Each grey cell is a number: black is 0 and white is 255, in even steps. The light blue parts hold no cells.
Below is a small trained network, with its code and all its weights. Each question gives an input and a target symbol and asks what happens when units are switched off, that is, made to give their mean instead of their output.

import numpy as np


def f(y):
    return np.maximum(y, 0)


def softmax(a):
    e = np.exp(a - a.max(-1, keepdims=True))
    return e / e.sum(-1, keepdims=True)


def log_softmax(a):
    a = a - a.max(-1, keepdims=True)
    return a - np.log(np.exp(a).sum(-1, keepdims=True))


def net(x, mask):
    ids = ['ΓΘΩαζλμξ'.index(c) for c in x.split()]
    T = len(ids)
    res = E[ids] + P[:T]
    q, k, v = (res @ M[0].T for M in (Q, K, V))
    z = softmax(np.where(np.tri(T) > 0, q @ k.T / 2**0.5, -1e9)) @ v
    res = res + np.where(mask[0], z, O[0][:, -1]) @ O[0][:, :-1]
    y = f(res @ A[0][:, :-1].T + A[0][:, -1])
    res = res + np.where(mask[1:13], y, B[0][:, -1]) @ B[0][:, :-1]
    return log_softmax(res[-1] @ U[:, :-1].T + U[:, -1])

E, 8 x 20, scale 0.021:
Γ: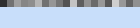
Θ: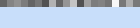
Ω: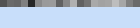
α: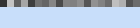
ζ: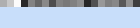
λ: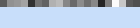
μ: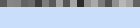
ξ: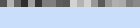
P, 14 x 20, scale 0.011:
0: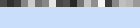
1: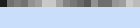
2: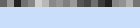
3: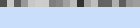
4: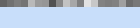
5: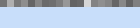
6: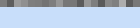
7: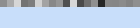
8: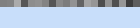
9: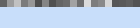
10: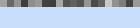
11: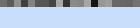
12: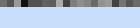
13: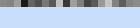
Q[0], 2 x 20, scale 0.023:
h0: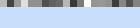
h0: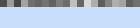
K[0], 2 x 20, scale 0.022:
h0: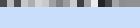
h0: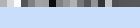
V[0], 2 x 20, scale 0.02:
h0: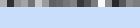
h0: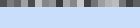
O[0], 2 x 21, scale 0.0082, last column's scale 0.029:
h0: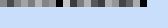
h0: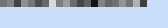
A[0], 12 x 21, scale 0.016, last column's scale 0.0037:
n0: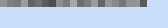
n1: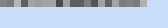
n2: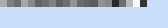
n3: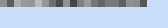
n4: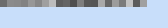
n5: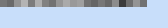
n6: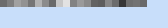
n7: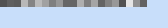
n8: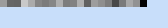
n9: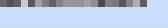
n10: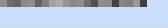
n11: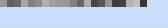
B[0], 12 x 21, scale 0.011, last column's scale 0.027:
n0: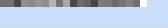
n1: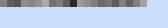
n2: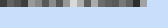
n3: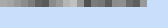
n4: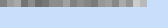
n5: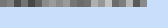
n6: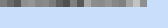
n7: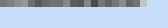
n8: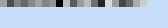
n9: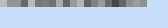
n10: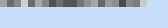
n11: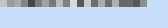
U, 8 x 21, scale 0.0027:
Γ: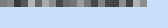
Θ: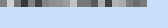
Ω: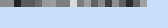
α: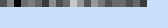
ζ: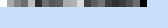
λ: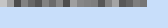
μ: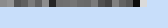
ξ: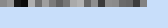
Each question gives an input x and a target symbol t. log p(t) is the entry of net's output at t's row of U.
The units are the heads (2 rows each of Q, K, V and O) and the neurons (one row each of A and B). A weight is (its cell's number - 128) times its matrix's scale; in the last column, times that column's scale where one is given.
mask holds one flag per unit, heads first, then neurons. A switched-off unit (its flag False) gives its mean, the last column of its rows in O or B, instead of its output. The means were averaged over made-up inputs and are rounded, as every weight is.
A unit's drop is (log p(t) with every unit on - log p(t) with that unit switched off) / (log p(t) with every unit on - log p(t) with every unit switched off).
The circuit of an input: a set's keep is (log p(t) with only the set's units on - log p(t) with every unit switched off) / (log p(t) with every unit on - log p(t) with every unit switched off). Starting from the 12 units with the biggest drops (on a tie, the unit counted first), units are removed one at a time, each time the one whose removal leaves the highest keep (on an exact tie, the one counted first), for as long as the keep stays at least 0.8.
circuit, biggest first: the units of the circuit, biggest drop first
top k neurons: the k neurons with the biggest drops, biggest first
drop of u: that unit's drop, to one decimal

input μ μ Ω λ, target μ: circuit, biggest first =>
h0, n7
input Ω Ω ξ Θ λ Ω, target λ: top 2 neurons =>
n10, n8
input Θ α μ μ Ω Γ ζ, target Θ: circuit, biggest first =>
n8, n10, n1
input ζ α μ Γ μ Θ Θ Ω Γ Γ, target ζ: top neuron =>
n3
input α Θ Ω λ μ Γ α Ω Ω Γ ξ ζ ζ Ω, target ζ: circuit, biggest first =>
h0, n9, n3
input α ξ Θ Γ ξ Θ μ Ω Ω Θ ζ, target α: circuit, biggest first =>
n2, h0
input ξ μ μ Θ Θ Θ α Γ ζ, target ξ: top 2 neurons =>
n8, n7
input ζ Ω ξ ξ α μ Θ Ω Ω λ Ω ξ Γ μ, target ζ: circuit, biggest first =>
h0, n3, n9
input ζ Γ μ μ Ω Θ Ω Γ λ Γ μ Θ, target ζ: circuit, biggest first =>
h0, n3
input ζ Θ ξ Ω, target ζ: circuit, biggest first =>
h0, n9
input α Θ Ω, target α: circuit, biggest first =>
n2, h0
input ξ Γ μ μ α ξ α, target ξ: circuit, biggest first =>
n8, h0
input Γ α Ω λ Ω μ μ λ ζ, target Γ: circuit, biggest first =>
h0, n1
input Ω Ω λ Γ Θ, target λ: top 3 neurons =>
n10, n8, n2
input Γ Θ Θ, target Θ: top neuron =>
n4
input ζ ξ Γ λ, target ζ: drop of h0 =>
1.3
